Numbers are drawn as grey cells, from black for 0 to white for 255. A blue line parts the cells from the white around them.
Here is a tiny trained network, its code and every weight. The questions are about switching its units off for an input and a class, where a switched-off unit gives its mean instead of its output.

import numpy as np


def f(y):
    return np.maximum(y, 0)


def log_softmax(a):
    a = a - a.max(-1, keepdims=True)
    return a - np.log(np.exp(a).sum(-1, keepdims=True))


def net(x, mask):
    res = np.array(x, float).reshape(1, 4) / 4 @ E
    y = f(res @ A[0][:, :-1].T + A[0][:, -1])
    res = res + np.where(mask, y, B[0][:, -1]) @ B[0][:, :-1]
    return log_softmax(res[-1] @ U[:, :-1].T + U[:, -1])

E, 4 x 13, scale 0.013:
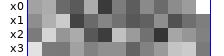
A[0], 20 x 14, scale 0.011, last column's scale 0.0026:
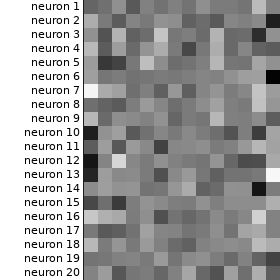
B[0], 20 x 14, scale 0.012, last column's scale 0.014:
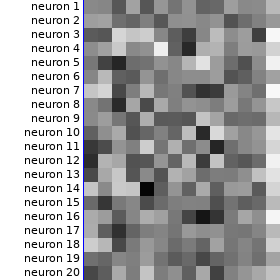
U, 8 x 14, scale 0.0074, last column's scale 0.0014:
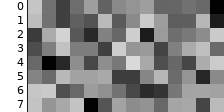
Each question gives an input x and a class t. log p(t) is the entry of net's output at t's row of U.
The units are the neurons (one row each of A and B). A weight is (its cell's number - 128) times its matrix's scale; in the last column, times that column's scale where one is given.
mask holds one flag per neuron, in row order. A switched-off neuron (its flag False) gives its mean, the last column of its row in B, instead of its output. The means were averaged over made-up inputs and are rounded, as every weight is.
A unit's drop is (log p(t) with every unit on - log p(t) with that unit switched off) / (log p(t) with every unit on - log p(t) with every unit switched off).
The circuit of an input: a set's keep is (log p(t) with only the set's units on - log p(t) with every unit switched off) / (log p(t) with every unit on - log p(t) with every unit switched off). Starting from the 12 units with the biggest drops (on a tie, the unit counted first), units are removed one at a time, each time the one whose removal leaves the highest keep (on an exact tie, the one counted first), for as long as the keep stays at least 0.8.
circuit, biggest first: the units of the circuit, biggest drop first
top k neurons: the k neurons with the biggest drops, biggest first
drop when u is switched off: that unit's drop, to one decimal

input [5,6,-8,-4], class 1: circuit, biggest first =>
neuron 5
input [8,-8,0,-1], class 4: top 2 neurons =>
neuron 5; neuron 15
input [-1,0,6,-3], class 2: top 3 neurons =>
neuron 10; neuron 12; neuron 5
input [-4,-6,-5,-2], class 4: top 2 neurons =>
neuron 5; neuron 15
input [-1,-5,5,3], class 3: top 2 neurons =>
neuron 11; neuron 20
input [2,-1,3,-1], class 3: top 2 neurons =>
neuron 18; neuron 7
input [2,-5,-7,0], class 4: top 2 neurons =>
neuron 5; neuron 15
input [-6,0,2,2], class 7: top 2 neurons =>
neuron 14; neuron 4
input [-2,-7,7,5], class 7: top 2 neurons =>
neuron 14; neuron 13
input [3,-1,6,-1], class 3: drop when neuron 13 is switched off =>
0.3
